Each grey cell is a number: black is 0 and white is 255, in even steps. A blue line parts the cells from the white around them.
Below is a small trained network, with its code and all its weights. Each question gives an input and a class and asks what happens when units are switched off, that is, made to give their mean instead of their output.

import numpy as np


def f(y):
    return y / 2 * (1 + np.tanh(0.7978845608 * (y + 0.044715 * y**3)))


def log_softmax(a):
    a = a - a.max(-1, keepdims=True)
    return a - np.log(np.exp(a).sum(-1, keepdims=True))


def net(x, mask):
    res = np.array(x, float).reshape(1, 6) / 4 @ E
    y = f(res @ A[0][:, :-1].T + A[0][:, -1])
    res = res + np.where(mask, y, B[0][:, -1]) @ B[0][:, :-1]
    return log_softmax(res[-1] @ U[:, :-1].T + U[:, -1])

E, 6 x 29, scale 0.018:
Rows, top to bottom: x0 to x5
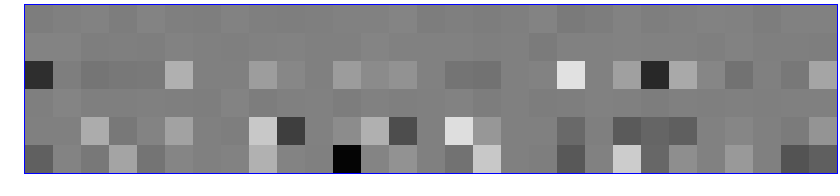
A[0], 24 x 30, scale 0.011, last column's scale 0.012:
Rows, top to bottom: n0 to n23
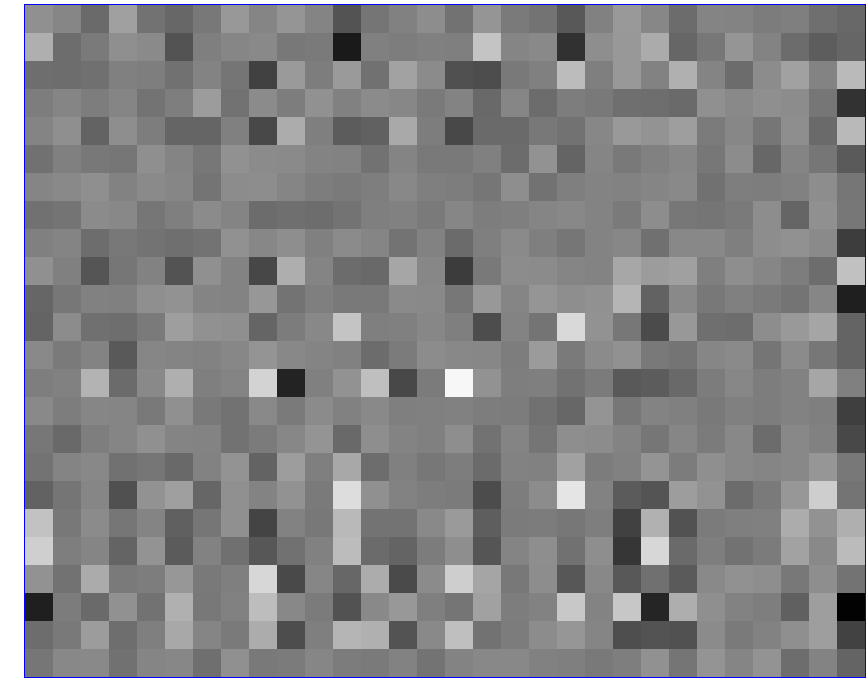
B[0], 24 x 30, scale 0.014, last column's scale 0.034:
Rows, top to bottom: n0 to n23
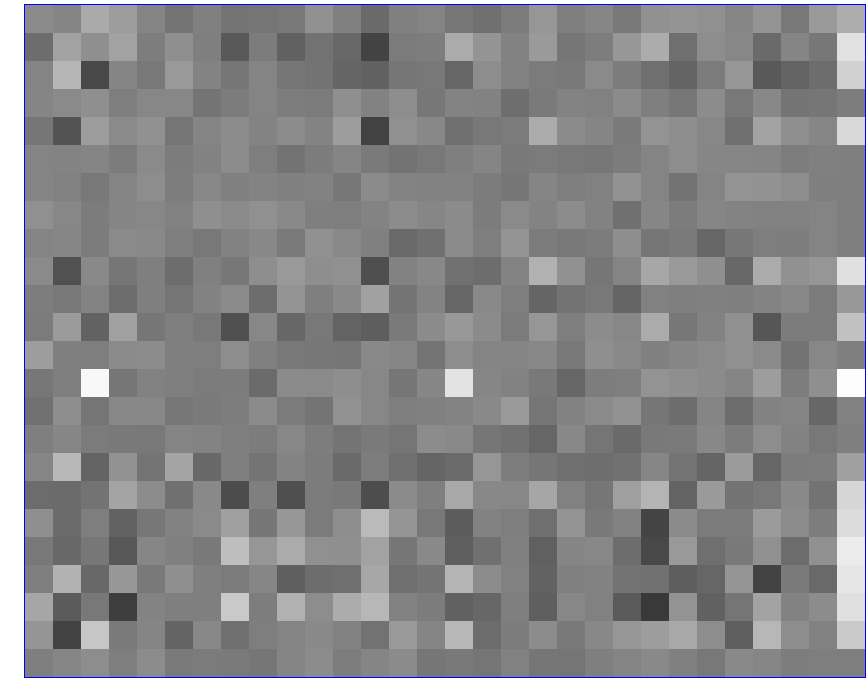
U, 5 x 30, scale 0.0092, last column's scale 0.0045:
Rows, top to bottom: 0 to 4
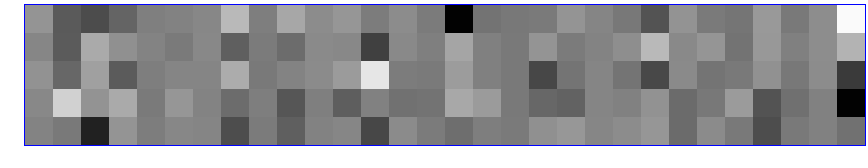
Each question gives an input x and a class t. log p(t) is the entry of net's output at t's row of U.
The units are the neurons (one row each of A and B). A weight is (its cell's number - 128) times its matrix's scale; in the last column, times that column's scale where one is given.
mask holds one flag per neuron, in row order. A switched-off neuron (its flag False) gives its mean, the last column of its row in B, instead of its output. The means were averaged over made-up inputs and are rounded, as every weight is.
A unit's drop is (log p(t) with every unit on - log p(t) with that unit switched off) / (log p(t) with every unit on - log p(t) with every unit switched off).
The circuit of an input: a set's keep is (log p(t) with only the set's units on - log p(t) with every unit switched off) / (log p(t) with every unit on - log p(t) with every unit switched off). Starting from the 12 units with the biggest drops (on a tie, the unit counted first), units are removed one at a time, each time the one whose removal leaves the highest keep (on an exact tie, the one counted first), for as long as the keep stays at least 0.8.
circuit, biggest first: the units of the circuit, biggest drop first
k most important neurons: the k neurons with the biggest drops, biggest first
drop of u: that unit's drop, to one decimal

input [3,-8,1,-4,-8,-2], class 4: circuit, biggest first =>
(n2)
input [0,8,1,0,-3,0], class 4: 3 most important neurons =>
(n13; n21; n19)
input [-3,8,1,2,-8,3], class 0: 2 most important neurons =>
(n13; n17)
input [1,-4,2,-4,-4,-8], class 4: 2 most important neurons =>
(n17; n11)
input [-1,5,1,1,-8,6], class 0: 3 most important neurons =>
(n13; n21; n17)
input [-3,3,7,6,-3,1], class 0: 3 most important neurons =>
(n21; n1; n20)
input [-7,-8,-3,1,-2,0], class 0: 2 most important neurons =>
(n13; n17)
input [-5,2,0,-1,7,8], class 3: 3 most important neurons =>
(n1; n20; n19)
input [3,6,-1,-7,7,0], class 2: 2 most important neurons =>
(n1; n17)
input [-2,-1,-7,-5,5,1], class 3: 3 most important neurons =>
(n1; n21; n20)
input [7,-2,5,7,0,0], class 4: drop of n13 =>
0.4
